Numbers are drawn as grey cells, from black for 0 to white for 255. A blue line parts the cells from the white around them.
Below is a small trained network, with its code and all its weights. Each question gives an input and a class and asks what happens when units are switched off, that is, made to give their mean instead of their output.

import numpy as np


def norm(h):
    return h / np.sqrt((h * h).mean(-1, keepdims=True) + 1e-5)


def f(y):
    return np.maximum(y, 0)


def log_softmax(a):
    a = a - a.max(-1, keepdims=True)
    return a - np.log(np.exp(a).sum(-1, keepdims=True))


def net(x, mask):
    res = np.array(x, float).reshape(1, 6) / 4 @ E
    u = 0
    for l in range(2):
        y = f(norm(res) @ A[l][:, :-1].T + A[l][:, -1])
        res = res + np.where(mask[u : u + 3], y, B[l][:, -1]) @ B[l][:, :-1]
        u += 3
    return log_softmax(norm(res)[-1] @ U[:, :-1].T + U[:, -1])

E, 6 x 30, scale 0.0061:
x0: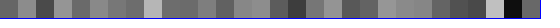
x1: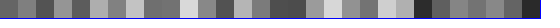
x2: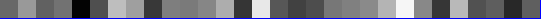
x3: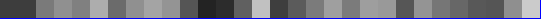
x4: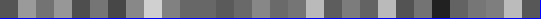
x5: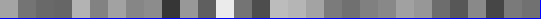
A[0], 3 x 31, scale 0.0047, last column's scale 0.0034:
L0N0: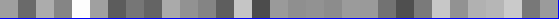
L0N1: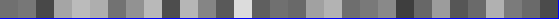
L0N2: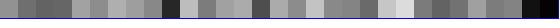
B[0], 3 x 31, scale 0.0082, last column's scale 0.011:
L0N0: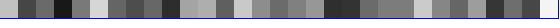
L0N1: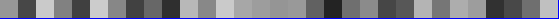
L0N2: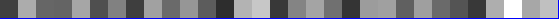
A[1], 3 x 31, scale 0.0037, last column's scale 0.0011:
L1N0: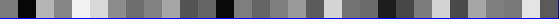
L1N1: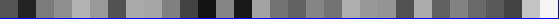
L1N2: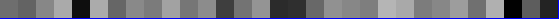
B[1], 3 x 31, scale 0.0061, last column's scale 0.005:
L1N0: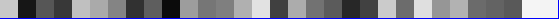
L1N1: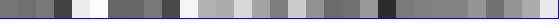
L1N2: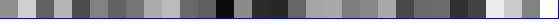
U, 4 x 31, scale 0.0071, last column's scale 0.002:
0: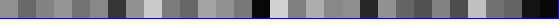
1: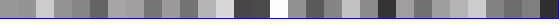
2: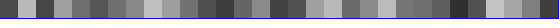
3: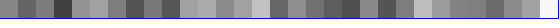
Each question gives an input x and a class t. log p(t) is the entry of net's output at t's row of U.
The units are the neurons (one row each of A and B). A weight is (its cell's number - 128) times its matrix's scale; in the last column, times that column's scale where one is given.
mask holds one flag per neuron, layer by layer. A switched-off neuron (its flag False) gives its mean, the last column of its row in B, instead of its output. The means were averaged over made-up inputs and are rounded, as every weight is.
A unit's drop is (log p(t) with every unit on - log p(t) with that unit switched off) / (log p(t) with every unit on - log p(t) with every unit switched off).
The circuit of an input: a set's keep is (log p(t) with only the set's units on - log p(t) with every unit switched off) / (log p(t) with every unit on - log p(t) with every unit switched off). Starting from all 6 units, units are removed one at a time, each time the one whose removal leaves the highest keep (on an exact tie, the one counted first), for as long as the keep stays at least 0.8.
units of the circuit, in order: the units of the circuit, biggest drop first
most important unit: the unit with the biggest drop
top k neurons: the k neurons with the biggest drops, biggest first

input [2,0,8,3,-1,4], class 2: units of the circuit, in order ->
L1N2, L0N0
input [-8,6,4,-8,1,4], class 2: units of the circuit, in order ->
L0N2, L0N0
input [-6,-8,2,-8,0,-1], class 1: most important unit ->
L0N2
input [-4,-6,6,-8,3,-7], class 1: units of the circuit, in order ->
L0N0, L0N2
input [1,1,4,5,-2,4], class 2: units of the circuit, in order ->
L0N1, L0N0
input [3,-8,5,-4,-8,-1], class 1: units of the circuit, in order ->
L0N0, L0N2, L1N0
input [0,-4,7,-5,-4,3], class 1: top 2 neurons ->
L0N0, L1N0
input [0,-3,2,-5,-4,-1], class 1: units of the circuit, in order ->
L0N0, L0N2, L1N0
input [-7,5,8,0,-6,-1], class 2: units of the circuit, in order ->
L0N0, L0N1, L1N2
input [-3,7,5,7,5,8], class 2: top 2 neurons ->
L0N0, L0N1
